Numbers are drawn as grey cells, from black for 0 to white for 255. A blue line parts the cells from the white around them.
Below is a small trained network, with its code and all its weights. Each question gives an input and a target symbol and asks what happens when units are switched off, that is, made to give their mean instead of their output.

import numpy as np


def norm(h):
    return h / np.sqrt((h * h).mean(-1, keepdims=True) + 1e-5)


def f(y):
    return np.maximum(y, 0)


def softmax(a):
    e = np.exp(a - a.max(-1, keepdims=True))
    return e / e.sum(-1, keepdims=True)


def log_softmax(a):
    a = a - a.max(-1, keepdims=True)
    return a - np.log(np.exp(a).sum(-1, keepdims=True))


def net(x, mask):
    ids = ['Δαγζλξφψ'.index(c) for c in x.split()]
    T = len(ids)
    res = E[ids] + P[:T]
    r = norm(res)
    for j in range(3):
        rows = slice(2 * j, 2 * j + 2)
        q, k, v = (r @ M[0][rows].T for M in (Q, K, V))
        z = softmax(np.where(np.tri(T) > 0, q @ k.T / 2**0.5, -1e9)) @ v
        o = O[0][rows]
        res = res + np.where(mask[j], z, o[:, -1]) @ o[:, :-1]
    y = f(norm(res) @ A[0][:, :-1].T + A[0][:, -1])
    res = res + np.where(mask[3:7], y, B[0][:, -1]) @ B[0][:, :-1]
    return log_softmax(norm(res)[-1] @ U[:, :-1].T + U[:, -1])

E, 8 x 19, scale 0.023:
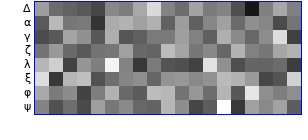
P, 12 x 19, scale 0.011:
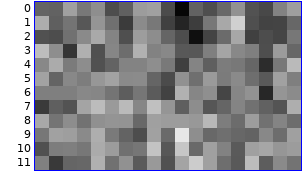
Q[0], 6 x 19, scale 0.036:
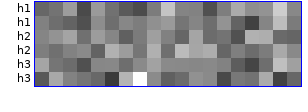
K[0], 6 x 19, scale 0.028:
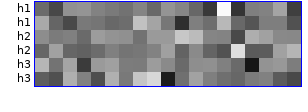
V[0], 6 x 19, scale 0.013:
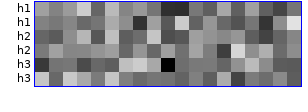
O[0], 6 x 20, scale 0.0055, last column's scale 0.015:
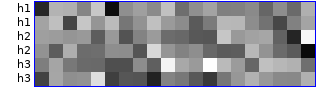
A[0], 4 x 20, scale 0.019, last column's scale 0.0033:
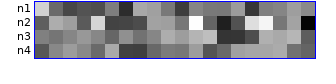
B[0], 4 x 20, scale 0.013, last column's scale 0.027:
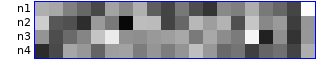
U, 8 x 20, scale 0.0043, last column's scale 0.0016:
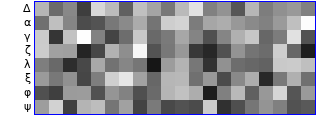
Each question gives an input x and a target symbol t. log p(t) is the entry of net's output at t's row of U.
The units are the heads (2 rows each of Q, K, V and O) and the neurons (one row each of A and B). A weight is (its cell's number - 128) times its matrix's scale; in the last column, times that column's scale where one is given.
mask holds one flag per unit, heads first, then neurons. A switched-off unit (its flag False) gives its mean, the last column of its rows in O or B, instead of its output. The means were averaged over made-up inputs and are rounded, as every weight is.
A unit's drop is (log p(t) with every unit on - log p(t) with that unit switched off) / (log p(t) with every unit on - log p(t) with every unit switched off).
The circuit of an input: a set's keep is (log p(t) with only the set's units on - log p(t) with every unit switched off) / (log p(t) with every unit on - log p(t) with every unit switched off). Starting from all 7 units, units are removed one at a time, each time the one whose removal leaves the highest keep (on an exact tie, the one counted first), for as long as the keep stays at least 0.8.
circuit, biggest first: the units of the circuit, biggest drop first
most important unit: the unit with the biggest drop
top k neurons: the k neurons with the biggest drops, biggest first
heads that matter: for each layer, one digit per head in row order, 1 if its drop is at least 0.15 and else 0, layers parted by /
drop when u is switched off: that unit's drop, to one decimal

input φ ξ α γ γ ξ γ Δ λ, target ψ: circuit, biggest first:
(n1; n3)
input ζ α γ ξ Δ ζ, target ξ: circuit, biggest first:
(h2; n1)
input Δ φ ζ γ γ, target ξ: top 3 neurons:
(n3; n2; n1)
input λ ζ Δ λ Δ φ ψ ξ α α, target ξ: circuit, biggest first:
(h2; n3; h3)
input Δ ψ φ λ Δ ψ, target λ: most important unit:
h2
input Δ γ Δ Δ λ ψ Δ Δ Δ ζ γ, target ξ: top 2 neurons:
(n1; n2)
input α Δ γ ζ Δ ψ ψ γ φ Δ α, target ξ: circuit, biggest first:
(h2; n3)
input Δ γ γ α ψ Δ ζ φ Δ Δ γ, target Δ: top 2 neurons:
(n1; n3)
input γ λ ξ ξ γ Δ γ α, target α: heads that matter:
001
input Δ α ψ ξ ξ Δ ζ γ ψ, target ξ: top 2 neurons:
(n3; n2)
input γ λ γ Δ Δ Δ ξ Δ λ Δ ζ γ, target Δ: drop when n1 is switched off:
0.2
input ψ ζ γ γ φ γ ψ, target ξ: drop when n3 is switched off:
0.3
